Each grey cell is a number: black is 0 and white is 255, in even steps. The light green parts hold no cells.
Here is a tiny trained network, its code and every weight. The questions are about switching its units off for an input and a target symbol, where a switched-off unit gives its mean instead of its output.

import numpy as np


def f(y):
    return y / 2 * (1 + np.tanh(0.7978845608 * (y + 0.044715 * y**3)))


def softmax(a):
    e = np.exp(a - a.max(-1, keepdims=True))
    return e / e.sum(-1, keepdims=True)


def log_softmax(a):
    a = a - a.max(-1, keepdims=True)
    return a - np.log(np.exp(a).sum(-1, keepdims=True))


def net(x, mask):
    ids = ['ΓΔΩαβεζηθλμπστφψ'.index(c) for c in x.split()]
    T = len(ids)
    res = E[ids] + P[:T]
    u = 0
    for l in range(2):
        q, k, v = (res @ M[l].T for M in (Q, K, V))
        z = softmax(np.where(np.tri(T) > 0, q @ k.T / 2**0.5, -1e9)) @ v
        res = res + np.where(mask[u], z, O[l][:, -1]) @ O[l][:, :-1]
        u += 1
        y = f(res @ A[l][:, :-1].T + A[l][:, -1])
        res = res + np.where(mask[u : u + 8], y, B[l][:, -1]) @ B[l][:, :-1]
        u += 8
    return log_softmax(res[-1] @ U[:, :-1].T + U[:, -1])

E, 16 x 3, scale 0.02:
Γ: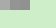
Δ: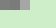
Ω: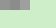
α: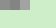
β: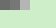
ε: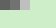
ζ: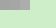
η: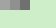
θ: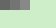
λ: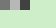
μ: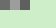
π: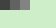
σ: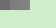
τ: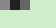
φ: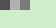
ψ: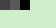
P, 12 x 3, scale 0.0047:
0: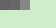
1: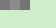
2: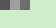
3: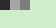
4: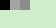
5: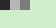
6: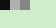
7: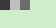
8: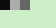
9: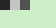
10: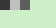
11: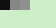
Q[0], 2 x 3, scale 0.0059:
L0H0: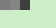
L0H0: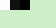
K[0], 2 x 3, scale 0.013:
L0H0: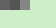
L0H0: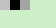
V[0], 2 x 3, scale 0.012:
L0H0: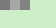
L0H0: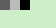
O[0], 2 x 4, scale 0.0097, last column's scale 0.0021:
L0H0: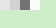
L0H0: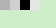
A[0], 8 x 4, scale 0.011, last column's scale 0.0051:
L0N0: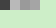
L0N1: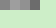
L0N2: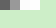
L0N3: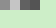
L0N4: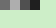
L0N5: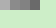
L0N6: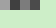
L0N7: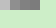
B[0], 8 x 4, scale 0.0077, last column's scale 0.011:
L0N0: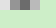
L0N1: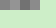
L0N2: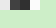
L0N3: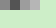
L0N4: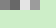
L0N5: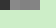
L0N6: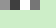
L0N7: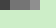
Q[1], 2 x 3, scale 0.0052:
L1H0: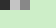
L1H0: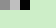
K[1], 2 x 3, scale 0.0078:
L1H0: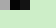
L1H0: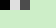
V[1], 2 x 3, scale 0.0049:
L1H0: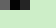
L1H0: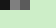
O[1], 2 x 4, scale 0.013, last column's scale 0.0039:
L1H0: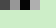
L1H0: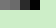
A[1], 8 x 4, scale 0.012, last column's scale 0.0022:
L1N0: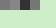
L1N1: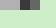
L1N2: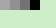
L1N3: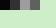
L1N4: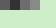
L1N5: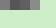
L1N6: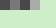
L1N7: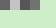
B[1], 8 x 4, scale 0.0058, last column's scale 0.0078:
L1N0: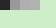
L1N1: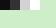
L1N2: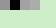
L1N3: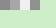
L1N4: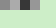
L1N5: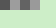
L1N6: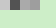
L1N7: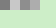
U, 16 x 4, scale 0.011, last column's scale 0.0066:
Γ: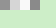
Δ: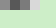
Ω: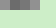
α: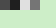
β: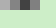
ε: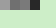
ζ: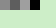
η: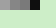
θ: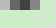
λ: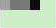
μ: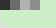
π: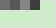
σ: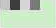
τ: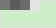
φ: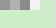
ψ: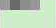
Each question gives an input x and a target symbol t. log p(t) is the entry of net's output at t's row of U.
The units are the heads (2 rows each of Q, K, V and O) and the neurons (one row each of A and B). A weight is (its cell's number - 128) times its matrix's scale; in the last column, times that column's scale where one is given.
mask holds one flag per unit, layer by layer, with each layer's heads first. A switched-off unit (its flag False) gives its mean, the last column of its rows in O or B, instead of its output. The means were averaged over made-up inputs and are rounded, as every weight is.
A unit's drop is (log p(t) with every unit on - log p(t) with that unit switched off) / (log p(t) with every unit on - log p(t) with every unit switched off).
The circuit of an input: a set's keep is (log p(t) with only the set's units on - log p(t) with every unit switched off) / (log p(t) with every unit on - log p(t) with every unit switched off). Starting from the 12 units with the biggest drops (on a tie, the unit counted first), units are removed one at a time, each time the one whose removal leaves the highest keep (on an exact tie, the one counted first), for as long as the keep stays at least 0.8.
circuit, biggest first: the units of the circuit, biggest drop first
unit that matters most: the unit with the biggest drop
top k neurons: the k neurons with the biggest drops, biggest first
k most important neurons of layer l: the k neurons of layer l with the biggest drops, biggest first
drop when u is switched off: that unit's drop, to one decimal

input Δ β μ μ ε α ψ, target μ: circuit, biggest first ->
[L1N0; L0N2]
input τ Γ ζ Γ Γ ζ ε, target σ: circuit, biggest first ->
[L0N2; L1H0]
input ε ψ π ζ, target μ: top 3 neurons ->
[L1N1; L1N0; L0N2]
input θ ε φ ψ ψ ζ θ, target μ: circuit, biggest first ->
[L1H0; L1N1; L1N0; L0H0]
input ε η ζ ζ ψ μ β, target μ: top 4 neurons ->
[L1N1; L0N2; L1N0; L0N0]
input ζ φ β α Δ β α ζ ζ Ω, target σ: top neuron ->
[L0N2]
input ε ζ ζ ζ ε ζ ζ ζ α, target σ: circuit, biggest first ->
[L0H0; L0N2]
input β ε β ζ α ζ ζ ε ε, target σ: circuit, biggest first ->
[L0H0; L0N2]
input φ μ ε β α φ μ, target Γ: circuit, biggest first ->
[L0N2; L0N4; L0H0]
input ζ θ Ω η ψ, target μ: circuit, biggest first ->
[L1N0; L1H0; L1N1]
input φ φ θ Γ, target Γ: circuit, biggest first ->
[L0N2; L0H0]
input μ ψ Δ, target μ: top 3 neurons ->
[L1N1; L1N0; L0N0]
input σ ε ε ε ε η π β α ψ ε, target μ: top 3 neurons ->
[L1N1; L1N0; L0N2]
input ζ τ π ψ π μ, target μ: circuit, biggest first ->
[L1H0; L1N1; L1N0]
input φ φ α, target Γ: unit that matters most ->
L0N2
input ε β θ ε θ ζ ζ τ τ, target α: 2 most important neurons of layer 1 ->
[L1N3; L1N6]
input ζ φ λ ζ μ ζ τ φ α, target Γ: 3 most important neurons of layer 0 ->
[L0N2; L0N4; L0N6]
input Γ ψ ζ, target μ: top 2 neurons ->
[L1N1; L0N2]
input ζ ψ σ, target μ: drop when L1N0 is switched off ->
0.4
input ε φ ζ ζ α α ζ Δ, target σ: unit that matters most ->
L1H0
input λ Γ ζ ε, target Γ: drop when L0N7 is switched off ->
-0.2
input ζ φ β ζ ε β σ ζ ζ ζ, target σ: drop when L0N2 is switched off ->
0.3
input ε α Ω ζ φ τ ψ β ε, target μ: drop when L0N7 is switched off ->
-0.1
